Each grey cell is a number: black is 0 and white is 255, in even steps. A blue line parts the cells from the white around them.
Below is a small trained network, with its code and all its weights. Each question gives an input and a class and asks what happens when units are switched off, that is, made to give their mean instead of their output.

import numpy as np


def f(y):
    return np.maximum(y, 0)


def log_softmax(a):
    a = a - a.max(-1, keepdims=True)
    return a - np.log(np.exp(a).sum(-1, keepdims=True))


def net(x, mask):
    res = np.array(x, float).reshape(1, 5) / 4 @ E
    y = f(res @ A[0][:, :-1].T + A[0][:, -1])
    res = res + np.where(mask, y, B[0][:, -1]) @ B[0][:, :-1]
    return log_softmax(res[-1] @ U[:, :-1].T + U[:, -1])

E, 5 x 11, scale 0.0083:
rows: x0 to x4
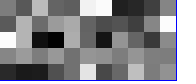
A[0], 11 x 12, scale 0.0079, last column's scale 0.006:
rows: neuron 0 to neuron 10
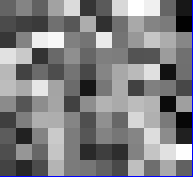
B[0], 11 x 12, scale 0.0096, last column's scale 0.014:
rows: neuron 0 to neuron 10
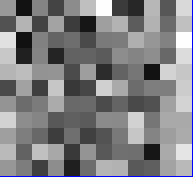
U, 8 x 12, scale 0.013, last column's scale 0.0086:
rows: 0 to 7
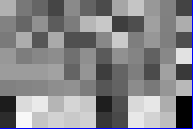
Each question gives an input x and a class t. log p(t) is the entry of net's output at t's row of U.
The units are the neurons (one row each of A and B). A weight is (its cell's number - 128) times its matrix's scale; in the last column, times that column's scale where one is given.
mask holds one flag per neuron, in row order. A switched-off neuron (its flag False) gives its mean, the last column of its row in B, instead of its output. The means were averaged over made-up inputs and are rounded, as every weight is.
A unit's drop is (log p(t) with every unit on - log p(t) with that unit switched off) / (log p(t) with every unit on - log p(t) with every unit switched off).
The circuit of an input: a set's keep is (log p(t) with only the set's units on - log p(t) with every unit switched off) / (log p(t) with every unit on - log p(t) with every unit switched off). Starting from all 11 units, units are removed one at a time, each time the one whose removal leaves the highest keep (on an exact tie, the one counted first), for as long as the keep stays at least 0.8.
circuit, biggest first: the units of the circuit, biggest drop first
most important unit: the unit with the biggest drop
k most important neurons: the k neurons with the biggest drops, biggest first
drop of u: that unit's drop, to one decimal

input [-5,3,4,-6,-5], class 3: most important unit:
neuron 9
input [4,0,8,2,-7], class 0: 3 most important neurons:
neuron 3; neuron 0; neuron 1
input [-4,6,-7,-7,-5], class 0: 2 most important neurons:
neuron 2; neuron 8
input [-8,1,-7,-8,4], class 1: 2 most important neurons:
neuron 0; neuron 3
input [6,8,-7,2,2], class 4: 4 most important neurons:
neuron 9; neuron 0; neuron 3; neuron 1
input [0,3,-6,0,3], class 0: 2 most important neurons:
neuron 2; neuron 8
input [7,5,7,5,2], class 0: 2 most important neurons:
neuron 0; neuron 3
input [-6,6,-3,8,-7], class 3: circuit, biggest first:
neuron 9; neuron 0; neuron 2
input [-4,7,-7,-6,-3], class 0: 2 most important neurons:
neuron 2; neuron 8
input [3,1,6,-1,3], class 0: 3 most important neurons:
neuron 0; neuron 9; neuron 3
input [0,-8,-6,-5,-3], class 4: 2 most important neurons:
neuron 6; neuron 4
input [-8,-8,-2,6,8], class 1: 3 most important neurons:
neuron 0; neuron 5; neuron 9
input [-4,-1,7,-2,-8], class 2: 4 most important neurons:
neuron 5; neuron 2; neuron 8; neuron 7
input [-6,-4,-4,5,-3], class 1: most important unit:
neuron 0
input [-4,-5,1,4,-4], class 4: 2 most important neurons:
neuron 4; neuron 1
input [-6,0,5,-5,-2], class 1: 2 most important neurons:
neuron 0; neuron 2
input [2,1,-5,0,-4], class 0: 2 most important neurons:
neuron 2; neuron 0
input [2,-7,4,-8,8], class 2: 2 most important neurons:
neuron 1; neuron 9
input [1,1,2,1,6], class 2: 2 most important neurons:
neuron 1; neuron 0
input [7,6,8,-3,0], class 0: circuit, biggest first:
neuron 3
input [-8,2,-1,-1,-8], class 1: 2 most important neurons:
neuron 0; neuron 1
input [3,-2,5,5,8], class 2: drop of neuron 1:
0.3
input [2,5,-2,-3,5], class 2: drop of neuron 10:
0.6
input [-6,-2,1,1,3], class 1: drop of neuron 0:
1.1
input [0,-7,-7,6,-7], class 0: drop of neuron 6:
-0.1
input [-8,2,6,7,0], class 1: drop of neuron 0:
0.9
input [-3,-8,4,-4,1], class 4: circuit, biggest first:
neuron 4
